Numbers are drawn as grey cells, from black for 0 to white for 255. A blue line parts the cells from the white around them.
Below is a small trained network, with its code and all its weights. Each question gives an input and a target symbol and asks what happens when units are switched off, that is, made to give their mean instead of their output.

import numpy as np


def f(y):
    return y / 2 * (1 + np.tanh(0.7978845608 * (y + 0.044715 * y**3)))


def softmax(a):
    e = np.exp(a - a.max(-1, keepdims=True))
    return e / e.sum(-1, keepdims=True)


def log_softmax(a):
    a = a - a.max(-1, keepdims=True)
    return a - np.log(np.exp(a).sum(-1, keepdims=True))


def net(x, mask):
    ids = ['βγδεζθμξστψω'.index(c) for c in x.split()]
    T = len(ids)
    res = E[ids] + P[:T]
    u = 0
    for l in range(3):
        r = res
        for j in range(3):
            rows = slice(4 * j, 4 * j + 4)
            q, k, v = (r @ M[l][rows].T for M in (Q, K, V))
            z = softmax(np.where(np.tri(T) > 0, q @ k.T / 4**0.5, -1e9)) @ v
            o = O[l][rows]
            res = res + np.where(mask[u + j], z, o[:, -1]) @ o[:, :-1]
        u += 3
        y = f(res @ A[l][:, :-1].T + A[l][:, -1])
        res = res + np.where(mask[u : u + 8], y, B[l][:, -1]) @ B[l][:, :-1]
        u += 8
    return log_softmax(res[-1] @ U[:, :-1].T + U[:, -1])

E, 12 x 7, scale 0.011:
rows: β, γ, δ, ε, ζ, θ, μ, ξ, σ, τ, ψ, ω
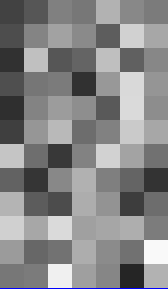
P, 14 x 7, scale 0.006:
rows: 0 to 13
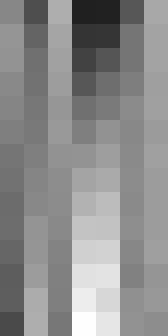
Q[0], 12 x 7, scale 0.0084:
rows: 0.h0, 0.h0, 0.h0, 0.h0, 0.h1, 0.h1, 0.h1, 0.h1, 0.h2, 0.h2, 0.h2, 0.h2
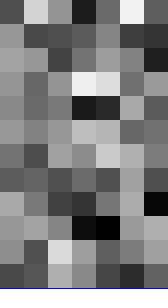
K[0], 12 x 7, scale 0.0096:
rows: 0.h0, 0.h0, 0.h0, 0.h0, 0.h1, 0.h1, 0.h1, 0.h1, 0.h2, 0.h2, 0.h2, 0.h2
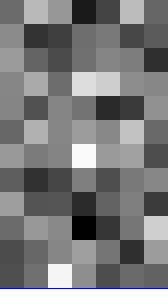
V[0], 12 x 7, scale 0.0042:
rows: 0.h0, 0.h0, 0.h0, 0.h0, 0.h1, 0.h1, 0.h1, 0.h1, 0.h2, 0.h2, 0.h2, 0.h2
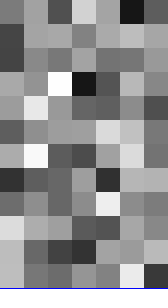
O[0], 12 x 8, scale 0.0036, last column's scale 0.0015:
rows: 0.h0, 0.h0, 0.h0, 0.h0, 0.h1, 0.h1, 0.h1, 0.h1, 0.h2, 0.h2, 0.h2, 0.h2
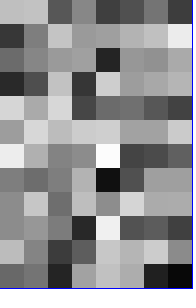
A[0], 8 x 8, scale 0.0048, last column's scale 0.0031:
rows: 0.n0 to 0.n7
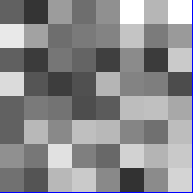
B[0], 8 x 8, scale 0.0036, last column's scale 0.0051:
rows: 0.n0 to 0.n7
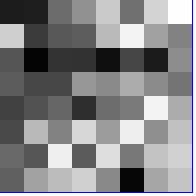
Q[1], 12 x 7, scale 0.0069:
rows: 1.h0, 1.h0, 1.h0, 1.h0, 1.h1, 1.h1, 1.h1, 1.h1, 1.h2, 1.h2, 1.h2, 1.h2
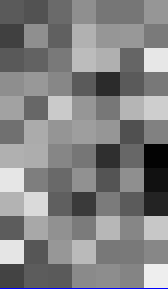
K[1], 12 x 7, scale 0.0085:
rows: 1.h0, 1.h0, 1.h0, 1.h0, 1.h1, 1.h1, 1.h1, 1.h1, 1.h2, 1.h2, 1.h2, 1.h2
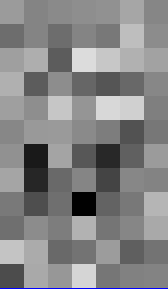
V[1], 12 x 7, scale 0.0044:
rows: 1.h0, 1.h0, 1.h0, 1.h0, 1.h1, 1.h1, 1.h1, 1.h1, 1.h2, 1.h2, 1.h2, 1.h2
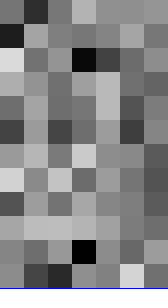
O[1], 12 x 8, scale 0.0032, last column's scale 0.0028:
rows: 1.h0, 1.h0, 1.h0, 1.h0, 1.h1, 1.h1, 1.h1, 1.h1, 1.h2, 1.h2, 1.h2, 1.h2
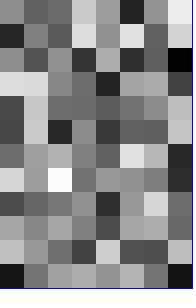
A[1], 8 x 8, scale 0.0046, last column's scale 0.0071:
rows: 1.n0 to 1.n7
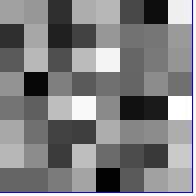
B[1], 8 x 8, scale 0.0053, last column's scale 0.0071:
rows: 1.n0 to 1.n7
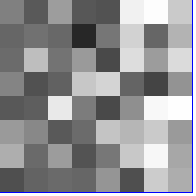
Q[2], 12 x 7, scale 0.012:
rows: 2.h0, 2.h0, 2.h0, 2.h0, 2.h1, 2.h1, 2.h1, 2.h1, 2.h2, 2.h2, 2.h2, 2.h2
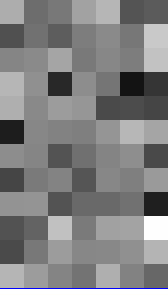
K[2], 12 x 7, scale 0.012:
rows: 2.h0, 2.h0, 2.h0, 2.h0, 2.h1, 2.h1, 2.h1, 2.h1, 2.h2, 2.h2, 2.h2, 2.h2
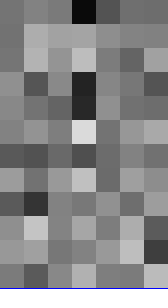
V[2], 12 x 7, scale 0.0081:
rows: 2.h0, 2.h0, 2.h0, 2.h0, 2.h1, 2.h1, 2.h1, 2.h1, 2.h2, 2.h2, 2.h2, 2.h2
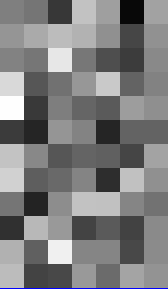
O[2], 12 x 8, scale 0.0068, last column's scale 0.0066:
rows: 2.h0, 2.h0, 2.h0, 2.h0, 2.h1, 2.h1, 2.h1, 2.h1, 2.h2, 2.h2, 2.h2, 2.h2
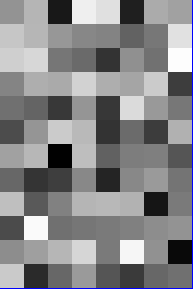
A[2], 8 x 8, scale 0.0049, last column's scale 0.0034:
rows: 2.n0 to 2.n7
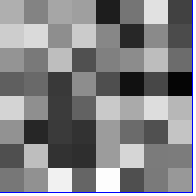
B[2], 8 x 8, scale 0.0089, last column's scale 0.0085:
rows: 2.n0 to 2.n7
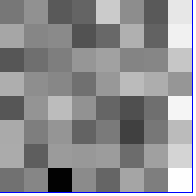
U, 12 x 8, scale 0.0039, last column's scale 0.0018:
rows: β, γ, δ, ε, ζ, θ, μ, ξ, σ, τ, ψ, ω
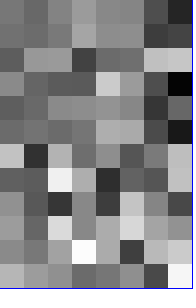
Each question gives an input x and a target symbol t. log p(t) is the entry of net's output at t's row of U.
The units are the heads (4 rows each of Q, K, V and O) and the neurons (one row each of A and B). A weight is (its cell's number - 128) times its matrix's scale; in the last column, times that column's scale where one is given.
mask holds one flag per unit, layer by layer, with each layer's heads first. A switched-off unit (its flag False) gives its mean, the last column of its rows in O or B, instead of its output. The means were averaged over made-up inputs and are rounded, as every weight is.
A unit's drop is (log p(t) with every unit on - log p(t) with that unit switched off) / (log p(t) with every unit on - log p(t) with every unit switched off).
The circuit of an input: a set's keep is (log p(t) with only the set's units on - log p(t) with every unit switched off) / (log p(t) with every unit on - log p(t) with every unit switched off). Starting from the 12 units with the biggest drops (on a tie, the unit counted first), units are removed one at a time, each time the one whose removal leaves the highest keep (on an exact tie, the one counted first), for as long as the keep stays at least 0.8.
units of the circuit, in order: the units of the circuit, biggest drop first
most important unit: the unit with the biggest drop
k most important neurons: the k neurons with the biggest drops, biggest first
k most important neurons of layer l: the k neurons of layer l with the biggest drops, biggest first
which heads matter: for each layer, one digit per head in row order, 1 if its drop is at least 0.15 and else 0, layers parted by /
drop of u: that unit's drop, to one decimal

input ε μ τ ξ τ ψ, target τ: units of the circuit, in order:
2.h2, 1.h1
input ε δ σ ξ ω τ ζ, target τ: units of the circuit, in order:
2.h2, 1.h1, 2.n7
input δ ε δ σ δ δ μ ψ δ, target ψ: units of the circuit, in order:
2.h0, 1.n0, 2.n1, 2.n0
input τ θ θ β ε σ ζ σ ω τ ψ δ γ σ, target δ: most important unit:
1.n2
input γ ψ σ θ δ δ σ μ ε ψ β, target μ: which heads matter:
101 / 000 / 001
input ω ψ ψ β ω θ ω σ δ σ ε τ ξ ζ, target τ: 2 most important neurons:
0.n2, 0.n4
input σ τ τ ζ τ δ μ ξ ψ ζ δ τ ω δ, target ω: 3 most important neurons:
0.n7, 1.n4, 1.n1
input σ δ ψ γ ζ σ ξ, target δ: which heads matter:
000 / 000 / 001
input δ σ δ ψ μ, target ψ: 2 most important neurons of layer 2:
2.n4, 2.n1
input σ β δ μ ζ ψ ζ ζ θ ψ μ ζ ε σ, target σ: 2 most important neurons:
1.n0, 1.n6
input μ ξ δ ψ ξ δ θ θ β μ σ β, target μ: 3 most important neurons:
2.n5, 2.n7, 0.n1
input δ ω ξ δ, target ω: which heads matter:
001 / 000 / 110
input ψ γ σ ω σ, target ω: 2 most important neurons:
0.n7, 2.n1
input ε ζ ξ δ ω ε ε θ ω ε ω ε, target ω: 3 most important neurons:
1.n4, 0.n7, 1.n0
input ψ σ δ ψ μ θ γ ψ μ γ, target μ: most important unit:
2.h2
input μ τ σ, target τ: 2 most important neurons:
1.n0, 1.n6
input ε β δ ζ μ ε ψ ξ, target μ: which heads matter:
001 / 000 / 001
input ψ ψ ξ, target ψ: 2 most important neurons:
0.n2, 1.n3
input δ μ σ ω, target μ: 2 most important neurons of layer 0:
0.n1, 0.n3
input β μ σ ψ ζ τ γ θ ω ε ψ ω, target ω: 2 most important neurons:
2.n1, 0.n7
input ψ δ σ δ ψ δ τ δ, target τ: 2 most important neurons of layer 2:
2.n6, 2.n7
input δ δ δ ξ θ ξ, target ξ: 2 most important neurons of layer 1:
1.n4, 1.n5
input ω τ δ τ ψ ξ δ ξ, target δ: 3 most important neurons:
1.n2, 1.n4, 1.n1
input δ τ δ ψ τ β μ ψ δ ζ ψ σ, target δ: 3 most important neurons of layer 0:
0.n5, 0.n0, 0.n6
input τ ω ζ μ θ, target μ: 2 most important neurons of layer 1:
1.n2, 1.n5
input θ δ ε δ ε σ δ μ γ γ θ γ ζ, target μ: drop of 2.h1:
-0.1
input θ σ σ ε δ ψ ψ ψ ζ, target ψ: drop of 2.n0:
0.1
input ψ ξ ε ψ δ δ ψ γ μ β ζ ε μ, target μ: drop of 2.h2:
0.9
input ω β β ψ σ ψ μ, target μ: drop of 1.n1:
-0.1
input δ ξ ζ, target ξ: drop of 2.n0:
0.2
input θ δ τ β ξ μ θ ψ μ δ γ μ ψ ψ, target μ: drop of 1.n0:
0.0
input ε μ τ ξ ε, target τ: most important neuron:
0.n2
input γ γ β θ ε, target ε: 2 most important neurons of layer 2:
2.n7, 2.n4
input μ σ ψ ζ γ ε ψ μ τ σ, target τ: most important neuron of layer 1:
1.n0
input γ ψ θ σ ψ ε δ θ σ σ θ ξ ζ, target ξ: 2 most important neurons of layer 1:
1.n4, 1.n5
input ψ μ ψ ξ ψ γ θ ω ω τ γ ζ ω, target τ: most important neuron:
2.n1
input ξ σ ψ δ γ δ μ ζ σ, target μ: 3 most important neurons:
2.n5, 2.n7, 0.n1
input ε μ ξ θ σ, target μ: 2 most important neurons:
2.n5, 2.n7
